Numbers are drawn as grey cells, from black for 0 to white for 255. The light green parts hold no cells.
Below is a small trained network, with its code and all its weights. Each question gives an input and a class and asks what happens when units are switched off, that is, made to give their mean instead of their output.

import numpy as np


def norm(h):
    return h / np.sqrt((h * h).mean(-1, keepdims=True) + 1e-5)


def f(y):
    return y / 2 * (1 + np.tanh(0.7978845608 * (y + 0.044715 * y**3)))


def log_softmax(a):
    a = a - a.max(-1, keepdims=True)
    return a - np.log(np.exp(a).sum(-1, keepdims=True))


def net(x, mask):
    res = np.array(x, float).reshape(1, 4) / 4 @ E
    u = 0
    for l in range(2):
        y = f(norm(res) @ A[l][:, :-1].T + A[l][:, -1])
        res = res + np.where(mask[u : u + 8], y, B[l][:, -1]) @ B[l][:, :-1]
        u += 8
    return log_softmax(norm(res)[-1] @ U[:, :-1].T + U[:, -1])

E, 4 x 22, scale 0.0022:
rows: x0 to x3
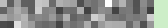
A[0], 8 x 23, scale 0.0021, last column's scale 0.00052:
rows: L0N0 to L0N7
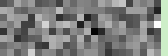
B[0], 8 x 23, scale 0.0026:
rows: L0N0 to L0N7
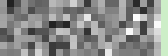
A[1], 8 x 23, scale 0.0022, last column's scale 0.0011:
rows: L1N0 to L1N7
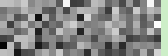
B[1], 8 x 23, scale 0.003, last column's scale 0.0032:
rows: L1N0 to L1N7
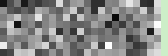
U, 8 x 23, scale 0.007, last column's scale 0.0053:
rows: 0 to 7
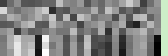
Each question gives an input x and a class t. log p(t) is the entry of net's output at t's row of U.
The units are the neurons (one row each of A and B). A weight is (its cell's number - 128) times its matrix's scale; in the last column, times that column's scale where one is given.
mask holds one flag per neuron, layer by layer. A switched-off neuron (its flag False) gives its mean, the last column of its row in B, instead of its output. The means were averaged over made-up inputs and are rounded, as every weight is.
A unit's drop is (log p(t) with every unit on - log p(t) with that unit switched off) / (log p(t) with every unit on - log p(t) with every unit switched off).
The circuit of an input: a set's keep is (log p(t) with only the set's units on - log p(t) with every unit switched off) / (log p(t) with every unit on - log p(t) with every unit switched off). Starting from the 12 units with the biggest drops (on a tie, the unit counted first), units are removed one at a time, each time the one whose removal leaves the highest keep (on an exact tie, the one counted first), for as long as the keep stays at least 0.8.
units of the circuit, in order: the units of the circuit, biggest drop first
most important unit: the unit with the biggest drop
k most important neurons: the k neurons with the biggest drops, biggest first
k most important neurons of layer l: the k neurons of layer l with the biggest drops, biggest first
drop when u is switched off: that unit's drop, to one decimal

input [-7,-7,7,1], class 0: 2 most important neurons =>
L1N0, L0N3
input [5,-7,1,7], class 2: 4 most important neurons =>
L1N4, L1N2, L0N5, L1N7
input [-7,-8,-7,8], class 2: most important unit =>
L1N2
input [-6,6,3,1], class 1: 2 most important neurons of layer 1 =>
L1N6, L1N4
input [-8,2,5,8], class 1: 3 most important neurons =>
L1N6, L0N5, L1N7
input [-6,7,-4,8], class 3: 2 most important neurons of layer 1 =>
L1N5, L1N4
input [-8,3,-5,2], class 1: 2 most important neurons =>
L1N6, L1N0
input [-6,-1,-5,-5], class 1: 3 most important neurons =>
L1N6, L1N0, L0N0
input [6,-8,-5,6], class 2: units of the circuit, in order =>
L1N4, L1N2
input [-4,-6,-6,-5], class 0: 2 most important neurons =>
L0N4, L0N2
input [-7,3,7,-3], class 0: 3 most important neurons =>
L1N0, L0N3, L1N3
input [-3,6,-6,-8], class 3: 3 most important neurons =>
L1N7, L1N0, L1N4
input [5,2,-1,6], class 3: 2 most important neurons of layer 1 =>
L1N5, L1N6
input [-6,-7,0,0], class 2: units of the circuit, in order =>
L1N2
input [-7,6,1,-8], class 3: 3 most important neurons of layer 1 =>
L1N7, L1N4, L1N2
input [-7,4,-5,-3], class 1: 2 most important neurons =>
L1N6, L1N0
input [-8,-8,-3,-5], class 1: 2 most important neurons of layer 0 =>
L0N2, L0N6
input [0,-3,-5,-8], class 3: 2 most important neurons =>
L1N7, L1N0
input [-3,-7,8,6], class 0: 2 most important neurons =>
L1N0, L0N2
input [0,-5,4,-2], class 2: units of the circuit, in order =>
L1N4
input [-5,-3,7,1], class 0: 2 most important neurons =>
L1N0, L0N3
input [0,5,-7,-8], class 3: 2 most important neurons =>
L1N7, L1N0
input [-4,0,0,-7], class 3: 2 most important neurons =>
L1N7, L0N3
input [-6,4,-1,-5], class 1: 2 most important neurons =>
L1N6, L0N0
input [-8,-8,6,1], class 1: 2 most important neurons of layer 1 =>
L1N6, L1N1
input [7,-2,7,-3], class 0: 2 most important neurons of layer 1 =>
L1N0, L1N6
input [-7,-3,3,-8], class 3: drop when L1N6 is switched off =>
-0.1
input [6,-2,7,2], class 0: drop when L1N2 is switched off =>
0.0
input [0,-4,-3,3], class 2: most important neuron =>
L1N0
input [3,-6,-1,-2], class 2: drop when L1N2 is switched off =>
0.1
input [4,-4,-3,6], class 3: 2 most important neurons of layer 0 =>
L0N0, L0N2
